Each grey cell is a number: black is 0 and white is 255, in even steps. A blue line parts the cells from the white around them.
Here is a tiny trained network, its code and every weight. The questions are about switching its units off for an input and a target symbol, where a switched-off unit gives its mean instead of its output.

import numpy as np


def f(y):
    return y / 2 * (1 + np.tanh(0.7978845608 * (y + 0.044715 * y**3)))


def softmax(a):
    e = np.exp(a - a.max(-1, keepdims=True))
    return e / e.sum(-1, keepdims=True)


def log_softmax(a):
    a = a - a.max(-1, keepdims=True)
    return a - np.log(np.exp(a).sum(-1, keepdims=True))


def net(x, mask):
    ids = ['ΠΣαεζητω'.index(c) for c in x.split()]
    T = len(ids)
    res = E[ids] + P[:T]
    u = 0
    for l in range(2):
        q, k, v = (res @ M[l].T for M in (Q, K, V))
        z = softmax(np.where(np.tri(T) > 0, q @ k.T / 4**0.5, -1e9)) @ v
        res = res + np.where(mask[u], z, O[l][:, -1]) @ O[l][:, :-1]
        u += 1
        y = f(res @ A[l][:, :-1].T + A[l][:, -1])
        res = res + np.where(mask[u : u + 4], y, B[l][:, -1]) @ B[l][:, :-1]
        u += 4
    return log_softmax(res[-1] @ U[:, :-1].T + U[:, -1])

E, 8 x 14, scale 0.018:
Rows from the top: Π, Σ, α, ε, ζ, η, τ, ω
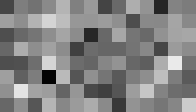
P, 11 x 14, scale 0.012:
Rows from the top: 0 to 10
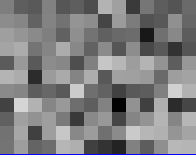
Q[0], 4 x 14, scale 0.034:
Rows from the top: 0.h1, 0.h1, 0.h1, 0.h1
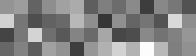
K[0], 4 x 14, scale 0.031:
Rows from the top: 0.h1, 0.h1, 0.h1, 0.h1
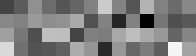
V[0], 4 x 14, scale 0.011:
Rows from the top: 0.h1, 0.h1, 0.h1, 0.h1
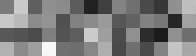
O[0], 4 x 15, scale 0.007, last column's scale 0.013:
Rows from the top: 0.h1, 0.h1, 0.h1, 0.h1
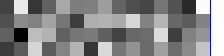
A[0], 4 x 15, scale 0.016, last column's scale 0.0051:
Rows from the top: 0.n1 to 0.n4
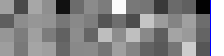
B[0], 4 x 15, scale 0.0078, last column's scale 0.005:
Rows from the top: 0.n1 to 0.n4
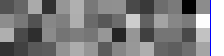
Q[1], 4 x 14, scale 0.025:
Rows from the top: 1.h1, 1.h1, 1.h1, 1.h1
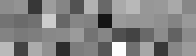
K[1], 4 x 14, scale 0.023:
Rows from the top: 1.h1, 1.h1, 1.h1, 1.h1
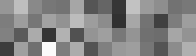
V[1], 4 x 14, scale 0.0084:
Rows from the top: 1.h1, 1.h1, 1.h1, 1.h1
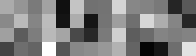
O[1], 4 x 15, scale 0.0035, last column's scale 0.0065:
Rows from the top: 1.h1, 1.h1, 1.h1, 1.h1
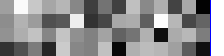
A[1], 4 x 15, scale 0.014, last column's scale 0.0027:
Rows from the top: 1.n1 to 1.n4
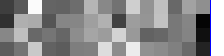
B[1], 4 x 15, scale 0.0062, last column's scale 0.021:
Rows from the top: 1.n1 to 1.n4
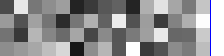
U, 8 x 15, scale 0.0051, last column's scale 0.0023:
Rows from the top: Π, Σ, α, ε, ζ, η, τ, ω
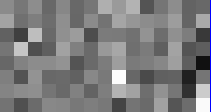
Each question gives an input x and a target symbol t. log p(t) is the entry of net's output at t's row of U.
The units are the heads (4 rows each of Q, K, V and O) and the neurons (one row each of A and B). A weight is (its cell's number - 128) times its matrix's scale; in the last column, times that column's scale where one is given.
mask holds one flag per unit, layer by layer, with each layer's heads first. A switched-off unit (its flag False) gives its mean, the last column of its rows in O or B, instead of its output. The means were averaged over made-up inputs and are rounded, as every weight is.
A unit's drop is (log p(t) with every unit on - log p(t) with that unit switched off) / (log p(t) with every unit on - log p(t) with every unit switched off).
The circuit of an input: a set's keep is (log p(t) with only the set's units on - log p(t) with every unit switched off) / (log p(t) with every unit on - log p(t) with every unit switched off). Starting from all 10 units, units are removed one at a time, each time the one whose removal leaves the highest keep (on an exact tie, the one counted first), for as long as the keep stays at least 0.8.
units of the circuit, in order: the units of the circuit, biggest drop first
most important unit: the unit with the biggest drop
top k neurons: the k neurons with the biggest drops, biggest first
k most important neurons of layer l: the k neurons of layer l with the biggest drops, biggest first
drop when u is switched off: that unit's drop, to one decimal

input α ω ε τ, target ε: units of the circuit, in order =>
0.h1
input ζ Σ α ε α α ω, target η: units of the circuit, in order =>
1.n2; 0.h1; 1.h1
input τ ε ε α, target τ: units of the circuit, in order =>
0.h1; 1.h1; 1.n3
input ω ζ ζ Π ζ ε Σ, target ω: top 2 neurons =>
1.n2; 0.n2
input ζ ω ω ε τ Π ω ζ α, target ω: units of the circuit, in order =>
0.h1; 1.n2
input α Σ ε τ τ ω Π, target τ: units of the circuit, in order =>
0.h1; 1.n3; 1.h1
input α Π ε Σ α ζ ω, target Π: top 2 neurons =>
1.n4; 0.n3
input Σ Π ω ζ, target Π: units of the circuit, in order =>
0.h1; 1.n4; 1.h1
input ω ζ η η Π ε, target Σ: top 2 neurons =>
1.n3; 1.n1
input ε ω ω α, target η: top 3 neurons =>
1.n2; 1.n1; 1.n3
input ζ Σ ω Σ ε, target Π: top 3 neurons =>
1.n4; 0.n3; 1.n1
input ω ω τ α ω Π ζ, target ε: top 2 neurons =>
0.n2; 1.n3
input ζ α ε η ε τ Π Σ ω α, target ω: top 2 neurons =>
1.n2; 0.n2
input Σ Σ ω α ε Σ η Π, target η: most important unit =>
1.n1
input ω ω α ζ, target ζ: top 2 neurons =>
1.n1; 1.n4
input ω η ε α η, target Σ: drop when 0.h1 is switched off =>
1.5
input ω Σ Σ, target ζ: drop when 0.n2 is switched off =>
0.0
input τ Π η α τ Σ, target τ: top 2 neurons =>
0.n2; 1.n2
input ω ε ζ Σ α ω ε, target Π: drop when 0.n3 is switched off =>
0.2
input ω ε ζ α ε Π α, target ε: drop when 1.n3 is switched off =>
0.1
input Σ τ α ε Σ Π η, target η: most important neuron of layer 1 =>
1.n1
